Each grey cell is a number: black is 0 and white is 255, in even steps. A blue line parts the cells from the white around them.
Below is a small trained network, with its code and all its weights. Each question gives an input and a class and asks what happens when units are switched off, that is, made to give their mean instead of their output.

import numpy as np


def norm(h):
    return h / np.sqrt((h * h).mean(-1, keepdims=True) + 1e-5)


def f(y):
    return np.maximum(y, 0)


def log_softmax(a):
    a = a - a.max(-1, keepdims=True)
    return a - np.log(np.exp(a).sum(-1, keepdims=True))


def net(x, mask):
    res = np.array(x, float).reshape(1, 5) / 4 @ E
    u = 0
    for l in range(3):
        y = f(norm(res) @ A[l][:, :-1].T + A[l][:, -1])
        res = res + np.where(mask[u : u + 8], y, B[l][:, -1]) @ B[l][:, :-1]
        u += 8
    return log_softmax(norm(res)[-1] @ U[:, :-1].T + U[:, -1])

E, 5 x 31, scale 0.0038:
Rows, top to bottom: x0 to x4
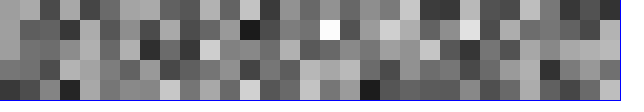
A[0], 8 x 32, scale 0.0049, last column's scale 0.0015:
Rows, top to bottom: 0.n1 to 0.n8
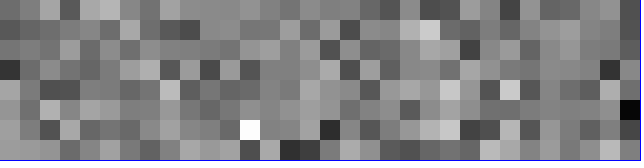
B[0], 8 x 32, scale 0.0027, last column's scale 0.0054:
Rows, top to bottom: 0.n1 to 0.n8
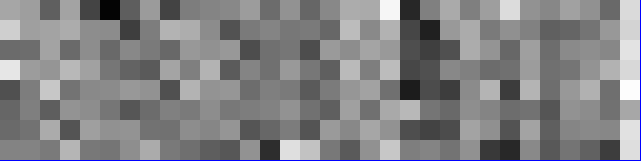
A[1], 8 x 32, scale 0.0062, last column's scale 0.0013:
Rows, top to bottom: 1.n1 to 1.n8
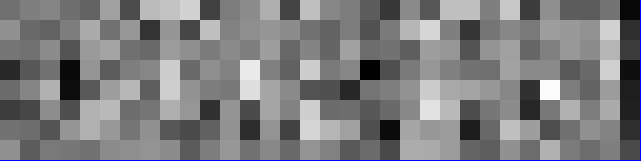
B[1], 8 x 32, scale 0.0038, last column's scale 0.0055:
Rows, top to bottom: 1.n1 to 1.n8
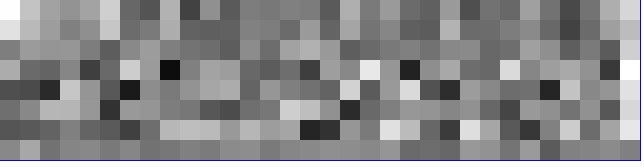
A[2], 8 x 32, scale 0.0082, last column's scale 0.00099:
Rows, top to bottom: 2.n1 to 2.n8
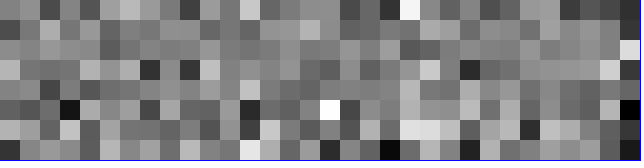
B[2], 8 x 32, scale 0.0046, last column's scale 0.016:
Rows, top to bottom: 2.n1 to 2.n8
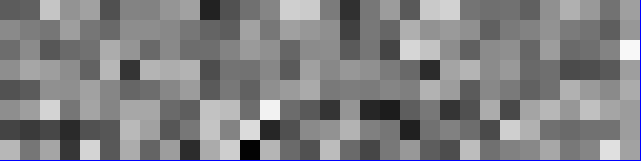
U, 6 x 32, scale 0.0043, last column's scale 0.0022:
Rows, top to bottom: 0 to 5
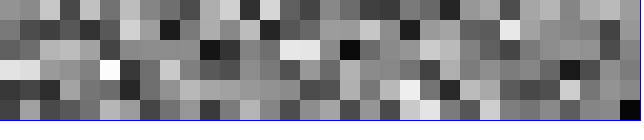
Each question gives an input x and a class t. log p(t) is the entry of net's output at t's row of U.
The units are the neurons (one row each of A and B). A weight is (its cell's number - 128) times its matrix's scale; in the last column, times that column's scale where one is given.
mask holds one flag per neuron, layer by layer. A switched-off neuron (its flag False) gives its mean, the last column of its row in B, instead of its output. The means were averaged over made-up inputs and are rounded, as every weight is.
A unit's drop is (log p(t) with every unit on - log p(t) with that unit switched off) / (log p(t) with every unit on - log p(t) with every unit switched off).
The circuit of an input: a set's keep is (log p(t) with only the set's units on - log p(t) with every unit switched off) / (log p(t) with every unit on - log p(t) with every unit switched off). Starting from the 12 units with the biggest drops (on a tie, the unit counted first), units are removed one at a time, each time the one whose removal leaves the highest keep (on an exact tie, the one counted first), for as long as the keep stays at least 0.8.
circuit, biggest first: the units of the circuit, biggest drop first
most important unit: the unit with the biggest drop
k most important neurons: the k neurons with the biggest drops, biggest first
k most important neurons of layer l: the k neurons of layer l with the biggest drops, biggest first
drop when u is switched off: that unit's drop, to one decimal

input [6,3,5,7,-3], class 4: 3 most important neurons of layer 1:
1.n7; 1.n6; 1.n3
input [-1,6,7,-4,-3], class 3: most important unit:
2.n4
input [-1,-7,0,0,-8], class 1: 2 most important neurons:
2.n7; 0.n5
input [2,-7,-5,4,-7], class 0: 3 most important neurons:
2.n8; 1.n4; 0.n1
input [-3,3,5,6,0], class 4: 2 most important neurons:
1.n7; 0.n4
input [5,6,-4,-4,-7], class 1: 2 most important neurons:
2.n7; 0.n7
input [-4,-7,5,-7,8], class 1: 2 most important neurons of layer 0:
0.n5; 0.n1
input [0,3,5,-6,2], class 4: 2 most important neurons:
1.n5; 0.n4
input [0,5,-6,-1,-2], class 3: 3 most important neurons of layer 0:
0.n7; 0.n3; 0.n4
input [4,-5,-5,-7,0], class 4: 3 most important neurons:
1.n5; 0.n5; 0.n2
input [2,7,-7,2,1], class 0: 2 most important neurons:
2.n6; 0.n5
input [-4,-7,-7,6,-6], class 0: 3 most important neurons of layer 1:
1.n4; 1.n5; 1.n2
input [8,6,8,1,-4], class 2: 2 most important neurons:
2.n1; 1.n1
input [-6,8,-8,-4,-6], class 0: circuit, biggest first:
2.n6
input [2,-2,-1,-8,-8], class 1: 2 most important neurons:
2.n7; 1.n7
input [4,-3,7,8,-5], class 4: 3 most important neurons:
1.n7; 0.n4; 1.n1
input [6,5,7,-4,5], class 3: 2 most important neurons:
2.n4; 0.n8
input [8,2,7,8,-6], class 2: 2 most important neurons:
2.n1; 1.n4
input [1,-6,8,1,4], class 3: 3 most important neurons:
2.n4; 1.n2; 0.n5
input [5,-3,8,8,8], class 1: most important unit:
1.n4
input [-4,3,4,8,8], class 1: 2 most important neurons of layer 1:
1.n4; 1.n5
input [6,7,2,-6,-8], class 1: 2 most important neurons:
2.n7; 0.n7
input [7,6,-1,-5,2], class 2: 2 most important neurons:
2.n1; 2.n5
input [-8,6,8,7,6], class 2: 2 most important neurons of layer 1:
1.n6; 1.n3
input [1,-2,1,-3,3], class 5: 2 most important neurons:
0.n1; 1.n4
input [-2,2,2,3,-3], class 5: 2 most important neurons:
1.n4; 0.n2
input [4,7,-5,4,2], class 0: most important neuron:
2.n6
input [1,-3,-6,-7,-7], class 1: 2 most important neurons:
2.n7; 1.n7
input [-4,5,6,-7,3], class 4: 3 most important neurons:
1.n5; 0.n4; 1.n1
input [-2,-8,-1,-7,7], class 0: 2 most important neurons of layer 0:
0.n7; 0.n3
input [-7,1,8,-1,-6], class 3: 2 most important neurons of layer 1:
1.n2; 1.n4
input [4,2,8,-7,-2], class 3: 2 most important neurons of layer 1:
1.n2; 1.n7
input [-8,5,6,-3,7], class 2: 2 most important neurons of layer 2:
2.n7; 2.n2
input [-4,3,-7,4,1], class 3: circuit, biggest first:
1.n1
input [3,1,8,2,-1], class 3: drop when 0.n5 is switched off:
0.0
